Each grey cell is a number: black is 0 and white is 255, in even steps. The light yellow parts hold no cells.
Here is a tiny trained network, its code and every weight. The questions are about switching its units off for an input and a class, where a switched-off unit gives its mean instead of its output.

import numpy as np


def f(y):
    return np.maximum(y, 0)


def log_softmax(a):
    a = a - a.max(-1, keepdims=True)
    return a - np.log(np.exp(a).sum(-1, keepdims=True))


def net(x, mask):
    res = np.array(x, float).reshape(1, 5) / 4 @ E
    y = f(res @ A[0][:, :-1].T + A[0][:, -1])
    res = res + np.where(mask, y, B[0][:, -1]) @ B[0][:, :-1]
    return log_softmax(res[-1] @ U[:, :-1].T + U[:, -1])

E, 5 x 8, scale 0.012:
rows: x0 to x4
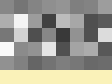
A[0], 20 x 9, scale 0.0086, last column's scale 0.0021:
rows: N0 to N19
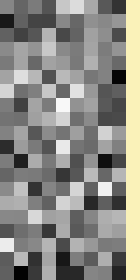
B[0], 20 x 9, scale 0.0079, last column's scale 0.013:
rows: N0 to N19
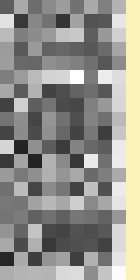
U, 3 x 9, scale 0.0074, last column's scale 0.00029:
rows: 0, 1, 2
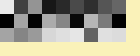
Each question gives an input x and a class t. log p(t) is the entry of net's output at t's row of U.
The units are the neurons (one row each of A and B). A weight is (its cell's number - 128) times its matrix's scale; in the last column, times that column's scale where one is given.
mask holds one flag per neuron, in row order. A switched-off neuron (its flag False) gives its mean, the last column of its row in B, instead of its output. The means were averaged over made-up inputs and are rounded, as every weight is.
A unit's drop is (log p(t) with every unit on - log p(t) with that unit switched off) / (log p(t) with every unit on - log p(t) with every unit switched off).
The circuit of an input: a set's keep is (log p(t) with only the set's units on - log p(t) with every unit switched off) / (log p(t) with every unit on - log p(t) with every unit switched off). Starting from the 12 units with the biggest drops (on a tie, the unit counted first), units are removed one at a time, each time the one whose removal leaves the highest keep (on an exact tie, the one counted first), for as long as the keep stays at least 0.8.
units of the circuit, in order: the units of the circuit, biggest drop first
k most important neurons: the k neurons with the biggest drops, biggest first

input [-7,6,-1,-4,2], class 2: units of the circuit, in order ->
[N5]
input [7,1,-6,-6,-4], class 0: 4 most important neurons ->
[N10, N1, N16, N18]
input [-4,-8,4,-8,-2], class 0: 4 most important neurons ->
[N1, N16, N5, N10]
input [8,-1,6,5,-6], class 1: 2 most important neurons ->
[N18, N13]
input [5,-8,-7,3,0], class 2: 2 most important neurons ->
[N19, N2]
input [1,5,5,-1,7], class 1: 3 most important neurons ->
[N13, N19, N9]
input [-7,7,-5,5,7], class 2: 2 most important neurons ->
[N5, N14]
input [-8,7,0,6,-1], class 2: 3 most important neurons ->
[N5, N14, N10]
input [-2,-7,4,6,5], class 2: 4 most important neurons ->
[N19, N2, N10, N16]
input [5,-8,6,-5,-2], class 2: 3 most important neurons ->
[N19, N2, N11]
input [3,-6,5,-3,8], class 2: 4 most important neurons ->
[N19, N11, N2, N7]
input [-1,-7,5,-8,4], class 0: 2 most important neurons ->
[N1, N16]
